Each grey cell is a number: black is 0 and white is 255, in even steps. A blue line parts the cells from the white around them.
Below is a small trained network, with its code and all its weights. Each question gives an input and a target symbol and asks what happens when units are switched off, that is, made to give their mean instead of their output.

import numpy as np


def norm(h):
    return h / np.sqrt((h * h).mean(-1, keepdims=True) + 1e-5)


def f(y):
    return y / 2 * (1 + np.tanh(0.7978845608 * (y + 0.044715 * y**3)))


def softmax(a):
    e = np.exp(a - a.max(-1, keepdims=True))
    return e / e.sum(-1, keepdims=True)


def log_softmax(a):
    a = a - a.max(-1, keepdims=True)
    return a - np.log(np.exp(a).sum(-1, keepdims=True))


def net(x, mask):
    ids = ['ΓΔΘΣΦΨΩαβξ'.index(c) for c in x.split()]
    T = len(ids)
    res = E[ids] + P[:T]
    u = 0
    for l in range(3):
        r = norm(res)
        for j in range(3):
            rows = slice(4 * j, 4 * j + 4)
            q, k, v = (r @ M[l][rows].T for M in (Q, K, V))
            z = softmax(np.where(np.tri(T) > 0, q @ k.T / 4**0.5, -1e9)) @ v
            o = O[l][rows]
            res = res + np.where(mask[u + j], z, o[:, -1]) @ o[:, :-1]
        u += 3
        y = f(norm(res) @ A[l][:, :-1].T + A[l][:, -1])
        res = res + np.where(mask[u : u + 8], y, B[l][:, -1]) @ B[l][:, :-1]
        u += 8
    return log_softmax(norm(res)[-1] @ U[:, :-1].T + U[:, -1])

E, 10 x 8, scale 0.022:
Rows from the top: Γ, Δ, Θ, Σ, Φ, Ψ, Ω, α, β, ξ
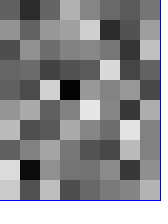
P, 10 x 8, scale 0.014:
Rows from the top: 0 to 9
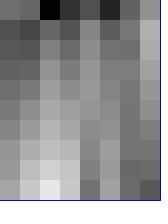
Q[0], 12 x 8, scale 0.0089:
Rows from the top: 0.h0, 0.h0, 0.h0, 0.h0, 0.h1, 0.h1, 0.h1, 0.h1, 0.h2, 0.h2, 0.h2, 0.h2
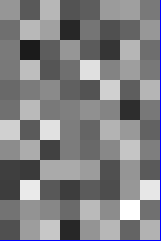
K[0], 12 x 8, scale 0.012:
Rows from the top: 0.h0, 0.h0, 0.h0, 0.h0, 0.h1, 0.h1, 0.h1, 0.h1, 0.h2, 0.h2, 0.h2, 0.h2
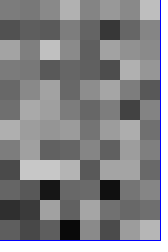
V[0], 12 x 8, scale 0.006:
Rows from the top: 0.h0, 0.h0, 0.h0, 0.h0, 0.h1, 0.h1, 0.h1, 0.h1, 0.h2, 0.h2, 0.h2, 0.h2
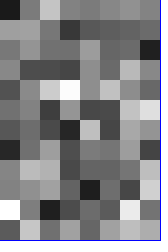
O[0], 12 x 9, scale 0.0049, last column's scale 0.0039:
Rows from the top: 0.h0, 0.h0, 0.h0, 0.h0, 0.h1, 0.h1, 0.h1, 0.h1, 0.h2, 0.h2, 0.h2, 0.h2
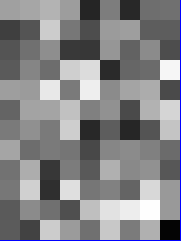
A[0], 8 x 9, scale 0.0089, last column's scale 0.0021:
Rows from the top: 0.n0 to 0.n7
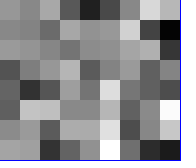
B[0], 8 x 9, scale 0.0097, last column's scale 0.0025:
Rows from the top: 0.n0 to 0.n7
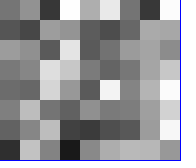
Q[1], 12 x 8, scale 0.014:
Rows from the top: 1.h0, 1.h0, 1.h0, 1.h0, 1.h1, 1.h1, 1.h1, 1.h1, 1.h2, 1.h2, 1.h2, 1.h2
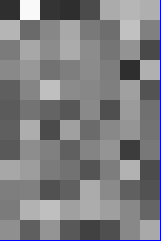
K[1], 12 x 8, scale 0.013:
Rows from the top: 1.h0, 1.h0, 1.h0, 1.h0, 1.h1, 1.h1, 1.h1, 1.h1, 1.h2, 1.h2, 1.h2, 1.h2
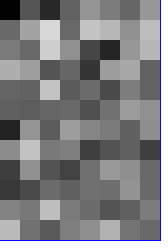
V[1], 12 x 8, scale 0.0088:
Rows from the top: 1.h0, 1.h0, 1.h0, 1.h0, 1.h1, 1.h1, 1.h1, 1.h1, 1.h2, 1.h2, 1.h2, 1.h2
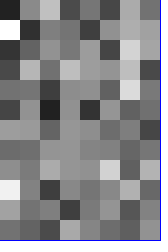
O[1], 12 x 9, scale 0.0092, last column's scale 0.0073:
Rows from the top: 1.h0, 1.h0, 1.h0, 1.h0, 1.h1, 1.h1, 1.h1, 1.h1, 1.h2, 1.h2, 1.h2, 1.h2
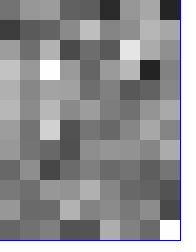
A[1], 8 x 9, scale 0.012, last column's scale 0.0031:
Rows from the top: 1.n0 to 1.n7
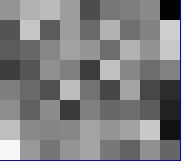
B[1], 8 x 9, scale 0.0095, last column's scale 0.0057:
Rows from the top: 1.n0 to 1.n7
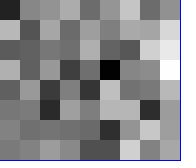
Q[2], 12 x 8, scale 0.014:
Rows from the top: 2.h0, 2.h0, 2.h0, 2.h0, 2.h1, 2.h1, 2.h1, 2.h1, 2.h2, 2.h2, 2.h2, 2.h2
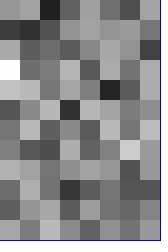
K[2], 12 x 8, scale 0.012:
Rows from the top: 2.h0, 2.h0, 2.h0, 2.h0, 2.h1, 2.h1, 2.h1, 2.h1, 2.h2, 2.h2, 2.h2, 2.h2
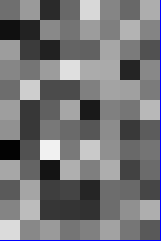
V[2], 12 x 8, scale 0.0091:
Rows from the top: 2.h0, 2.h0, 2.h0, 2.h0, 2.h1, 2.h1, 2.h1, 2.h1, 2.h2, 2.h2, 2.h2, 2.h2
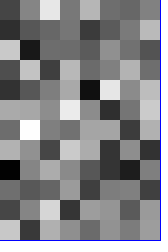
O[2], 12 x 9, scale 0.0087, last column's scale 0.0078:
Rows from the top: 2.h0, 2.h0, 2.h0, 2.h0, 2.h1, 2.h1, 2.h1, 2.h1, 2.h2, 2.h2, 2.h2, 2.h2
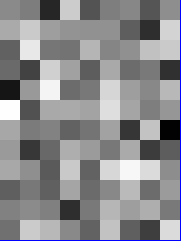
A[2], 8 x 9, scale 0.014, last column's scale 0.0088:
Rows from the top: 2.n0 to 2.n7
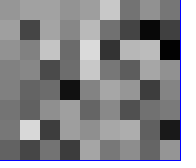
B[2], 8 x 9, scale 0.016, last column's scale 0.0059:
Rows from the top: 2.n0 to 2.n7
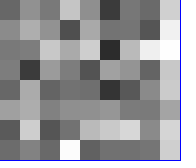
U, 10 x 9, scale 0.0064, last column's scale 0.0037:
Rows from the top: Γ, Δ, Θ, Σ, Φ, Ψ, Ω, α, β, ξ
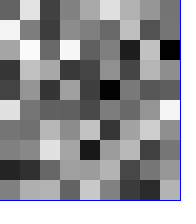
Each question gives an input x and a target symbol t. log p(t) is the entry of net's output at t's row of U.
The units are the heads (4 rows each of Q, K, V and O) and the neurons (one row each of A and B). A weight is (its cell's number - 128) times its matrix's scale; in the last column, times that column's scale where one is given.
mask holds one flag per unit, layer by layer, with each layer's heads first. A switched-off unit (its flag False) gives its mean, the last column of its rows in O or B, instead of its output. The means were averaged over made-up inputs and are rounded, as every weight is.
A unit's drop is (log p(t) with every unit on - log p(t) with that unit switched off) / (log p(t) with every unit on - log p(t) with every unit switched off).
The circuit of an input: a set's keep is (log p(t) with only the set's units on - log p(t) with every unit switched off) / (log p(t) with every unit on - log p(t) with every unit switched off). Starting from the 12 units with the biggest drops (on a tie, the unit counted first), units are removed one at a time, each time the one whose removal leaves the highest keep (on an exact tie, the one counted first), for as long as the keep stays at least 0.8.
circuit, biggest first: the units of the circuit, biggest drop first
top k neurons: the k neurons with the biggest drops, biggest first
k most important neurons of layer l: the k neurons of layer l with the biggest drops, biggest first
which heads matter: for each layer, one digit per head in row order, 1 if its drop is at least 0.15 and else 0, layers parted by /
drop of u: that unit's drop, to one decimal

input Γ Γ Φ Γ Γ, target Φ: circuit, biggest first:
2.h1; 1.n3; 2.n2
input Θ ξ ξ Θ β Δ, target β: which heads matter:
000 / 100 / 000
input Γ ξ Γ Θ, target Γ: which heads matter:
000 / 000 / 001
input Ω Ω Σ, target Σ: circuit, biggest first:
2.n4; 0.n4; 0.n6
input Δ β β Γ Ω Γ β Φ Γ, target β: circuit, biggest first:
1.h0; 2.n3
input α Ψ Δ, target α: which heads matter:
000 / 100 / 000
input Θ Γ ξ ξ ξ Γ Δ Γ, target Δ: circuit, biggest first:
2.h1; 1.h2
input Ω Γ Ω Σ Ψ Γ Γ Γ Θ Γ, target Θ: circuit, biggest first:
2.h1
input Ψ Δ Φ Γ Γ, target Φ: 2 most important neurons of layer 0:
0.n0; 0.n5
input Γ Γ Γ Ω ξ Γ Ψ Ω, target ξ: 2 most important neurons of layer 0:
0.n0; 0.n1
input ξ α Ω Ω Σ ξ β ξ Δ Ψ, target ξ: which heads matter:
000 / 000 / 001
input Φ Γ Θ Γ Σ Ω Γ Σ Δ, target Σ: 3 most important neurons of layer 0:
0.n7; 0.n1; 0.n0
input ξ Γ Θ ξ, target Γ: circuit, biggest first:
0.n0; 2.n6
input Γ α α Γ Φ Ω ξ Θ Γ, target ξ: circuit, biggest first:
2.n1; 2.h2
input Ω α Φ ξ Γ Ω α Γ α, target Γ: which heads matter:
000 / 101 / 000
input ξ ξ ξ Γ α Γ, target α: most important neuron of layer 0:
0.n3
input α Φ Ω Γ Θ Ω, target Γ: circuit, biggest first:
1.n4; 2.n6
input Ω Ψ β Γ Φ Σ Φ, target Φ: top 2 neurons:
2.n4; 2.n7
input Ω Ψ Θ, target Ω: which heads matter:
101 / 100 / 000
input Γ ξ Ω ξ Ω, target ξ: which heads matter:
000 / 011 / 101
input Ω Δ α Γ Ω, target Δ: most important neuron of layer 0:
0.n4
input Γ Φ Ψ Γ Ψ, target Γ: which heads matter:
010 / 000 / 001
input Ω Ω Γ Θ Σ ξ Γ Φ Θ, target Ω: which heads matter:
001 / 100 / 000
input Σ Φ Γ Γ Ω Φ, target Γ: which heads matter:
100 / 001 / 001
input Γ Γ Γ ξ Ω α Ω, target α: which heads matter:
000 / 100 / 100
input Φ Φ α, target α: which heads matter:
000 / 100 / 100
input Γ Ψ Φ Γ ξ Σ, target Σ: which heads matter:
000 / 000 / 000
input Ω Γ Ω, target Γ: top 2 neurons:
1.n4; 0.n4
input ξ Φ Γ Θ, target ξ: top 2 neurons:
0.n0; 2.n1
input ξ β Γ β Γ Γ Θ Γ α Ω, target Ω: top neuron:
0.n0
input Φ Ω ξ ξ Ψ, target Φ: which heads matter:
000 / 100 / 000
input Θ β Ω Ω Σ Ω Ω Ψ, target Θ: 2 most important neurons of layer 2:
2.n0; 2.n2
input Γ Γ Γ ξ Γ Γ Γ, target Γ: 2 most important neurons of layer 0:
0.n0; 0.n3
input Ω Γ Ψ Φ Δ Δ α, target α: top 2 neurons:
0.n3; 1.n0
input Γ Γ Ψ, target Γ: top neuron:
0.n6
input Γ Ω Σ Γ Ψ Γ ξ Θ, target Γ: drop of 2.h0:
0.2
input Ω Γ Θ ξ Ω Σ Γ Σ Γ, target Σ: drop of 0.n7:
0.1
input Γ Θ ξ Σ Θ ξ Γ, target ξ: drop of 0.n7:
0.0
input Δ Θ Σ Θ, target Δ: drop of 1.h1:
0.2
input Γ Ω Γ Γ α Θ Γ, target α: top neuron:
1.n0
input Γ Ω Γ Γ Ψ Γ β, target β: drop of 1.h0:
1.2
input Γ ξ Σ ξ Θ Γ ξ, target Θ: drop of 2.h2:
0.2
